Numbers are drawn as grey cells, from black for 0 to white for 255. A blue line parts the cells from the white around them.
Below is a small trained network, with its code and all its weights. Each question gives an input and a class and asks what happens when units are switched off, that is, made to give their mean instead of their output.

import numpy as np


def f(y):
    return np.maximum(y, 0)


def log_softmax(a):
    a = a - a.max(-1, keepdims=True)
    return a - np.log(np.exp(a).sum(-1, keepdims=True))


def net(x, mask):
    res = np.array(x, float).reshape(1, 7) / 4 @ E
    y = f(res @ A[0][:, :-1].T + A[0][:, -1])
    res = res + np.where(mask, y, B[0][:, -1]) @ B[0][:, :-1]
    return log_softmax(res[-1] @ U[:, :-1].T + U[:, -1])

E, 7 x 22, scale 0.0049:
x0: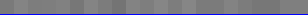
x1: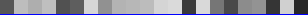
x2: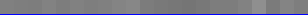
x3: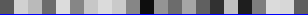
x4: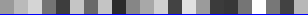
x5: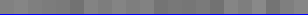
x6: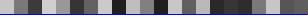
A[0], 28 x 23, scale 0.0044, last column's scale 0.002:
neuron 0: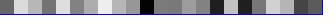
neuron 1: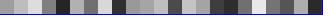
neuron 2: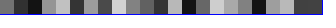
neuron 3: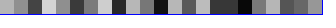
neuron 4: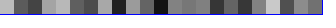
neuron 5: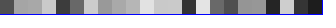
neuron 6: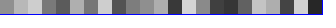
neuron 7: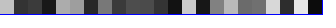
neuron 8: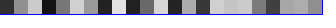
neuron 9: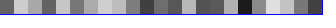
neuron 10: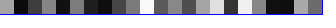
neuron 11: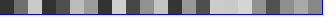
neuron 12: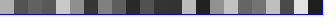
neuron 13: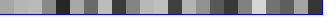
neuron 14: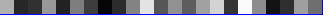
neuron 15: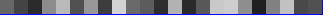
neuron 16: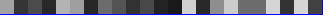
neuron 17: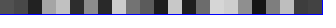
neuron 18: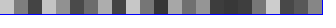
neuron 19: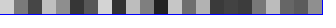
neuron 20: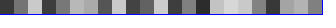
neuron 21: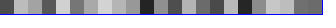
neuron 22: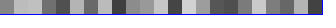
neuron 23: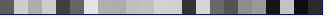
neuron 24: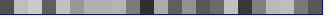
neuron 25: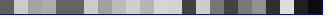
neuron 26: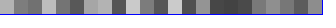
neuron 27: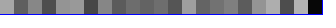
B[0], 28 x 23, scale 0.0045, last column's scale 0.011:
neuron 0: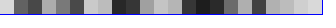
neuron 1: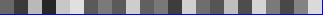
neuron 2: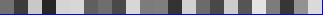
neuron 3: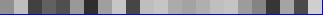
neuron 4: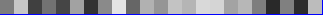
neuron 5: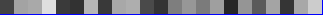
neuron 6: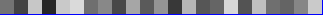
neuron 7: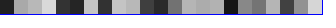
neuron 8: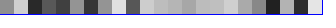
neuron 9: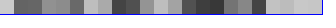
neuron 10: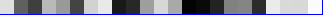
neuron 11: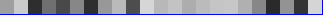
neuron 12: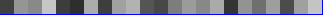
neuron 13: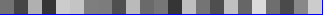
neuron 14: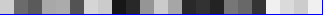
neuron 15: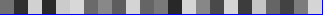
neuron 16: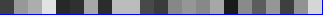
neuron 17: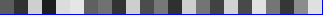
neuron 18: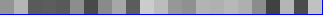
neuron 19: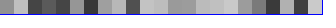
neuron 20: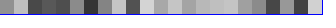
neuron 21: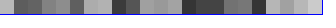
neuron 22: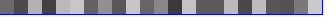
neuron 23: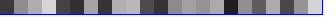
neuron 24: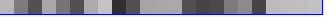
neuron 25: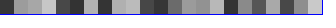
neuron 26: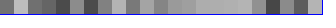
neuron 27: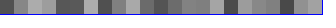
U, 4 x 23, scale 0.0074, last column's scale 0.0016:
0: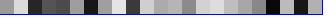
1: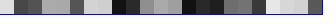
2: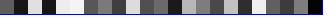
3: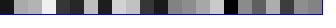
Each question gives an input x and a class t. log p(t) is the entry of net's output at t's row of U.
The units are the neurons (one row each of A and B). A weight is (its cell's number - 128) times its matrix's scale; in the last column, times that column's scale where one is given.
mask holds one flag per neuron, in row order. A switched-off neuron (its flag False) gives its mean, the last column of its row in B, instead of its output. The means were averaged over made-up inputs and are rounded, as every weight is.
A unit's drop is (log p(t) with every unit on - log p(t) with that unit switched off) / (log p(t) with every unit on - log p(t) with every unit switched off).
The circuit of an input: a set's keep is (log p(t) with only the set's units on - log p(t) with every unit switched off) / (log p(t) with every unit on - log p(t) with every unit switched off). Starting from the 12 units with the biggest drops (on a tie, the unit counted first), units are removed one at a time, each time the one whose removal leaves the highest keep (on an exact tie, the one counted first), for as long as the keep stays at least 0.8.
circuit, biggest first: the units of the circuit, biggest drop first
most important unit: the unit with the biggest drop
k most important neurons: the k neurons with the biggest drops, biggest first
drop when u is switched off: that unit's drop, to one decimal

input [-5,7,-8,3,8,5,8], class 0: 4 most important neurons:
[neuron 3; neuron 19; neuron 18; neuron 26]
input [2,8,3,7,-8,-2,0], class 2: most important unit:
neuron 17
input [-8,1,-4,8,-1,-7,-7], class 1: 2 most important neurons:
[neuron 0; neuron 24]
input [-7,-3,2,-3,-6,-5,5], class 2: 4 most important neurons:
[neuron 17; neuron 2; neuron 15; neuron 8]
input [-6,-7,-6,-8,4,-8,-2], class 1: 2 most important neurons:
[neuron 10; neuron 14]
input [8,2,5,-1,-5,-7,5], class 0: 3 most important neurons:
[neuron 3; neuron 19; neuron 1]
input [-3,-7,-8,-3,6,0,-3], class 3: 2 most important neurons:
[neuron 7; neuron 16]
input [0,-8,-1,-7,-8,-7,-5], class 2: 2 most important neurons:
[neuron 17; neuron 15]
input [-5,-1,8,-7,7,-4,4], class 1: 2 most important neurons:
[neuron 10; neuron 14]
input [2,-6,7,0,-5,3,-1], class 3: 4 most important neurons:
[neuron 16; neuron 7; neuron 12; neuron 1]
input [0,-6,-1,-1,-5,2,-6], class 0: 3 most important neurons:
[neuron 8; neuron 11; neuron 20]
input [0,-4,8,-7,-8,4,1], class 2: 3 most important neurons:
[neuron 17; neuron 2; neuron 15]
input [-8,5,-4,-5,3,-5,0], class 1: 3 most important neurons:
[neuron 10; neuron 14; neuron 7]
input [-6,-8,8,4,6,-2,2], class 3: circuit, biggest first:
[neuron 7]
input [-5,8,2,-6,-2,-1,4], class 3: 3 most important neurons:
[neuron 23; neuron 5; neuron 25]
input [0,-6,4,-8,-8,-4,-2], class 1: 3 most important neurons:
[neuron 10; neuron 14; neuron 1]
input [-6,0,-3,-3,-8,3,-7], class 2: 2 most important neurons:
[neuron 17; neuron 15]
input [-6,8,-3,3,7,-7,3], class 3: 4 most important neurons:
[neuron 23; neuron 5; neuron 25; neuron 17]
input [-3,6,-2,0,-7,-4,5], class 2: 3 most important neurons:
[neuron 17; neuron 2; neuron 15]
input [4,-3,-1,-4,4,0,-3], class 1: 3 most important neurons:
[neuron 10; neuron 17; neuron 14]
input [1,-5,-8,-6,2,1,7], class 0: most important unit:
neuron 4
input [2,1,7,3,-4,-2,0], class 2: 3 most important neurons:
[neuron 10; neuron 14; neuron 17]
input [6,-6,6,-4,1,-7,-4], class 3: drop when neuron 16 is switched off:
0.1
